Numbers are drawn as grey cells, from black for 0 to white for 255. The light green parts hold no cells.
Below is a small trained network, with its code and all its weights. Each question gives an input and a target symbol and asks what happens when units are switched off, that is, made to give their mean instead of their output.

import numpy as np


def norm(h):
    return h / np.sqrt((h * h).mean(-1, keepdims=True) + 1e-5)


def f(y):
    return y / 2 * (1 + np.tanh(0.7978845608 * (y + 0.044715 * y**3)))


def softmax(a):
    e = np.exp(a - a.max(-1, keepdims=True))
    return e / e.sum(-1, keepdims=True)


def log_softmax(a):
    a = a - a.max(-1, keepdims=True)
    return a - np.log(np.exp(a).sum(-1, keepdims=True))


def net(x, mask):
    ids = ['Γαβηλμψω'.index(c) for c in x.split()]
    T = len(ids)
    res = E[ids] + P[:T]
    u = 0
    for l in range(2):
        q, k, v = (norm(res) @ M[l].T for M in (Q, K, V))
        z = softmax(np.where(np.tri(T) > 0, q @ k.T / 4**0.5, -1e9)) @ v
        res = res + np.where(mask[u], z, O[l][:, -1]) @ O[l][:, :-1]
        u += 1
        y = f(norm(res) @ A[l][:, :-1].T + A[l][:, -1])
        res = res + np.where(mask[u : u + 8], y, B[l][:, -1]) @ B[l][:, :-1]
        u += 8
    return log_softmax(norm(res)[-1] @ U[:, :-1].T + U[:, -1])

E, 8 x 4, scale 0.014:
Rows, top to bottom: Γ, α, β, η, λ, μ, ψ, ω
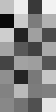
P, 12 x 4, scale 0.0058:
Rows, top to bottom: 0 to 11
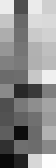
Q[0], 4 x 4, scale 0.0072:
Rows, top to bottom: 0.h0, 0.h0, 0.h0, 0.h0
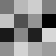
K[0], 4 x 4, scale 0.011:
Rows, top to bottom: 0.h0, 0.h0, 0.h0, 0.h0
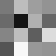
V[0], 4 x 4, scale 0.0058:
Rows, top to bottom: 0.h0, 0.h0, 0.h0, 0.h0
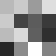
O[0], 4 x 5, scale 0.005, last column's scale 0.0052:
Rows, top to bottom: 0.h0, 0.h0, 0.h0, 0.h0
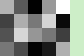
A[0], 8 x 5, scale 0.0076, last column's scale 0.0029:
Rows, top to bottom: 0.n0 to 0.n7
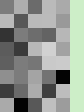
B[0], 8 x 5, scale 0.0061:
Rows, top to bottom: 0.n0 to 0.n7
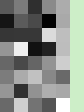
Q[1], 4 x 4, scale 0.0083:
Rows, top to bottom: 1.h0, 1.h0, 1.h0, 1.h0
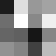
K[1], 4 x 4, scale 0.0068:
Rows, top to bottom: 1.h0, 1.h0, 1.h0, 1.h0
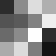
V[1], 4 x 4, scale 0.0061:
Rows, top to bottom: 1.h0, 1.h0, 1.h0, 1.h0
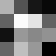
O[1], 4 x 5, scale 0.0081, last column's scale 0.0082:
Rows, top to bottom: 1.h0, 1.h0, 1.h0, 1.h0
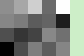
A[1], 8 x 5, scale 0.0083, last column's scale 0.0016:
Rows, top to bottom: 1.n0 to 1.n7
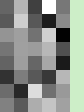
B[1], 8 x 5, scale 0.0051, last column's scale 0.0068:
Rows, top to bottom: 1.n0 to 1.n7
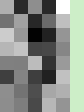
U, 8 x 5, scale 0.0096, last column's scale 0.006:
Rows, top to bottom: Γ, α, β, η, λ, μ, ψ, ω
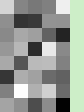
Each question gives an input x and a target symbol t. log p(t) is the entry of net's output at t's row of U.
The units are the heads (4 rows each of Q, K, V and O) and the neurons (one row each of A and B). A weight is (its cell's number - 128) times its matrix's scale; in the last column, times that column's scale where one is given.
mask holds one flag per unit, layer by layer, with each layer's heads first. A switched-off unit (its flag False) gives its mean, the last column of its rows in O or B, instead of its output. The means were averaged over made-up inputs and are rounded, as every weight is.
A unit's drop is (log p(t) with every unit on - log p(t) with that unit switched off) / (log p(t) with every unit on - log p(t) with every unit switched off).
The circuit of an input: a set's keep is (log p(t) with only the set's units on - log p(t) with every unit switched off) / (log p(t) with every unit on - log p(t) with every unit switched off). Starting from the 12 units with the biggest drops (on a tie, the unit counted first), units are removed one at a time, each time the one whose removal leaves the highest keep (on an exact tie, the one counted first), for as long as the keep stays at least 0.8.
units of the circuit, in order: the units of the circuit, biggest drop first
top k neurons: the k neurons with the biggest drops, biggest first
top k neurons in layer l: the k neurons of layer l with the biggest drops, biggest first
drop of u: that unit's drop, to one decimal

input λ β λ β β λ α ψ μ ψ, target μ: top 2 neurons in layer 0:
[0.n3; 0.n1]
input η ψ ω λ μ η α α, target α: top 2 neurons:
[1.n0; 0.n7]
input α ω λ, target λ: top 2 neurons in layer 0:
[0.n3; 0.n1]
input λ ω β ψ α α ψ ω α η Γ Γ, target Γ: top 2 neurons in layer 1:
[1.n0; 1.n2]
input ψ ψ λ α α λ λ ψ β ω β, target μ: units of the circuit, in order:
[0.h0; 1.n0]
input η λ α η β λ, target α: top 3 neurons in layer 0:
[0.n6; 0.n7; 0.n2]
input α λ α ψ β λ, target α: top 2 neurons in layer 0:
[0.n2; 0.n6]
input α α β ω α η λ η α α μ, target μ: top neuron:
[0.n1]
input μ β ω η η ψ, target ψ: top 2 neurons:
[1.n0; 0.n3]
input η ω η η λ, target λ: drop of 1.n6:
-0.1
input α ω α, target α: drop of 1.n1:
0.0
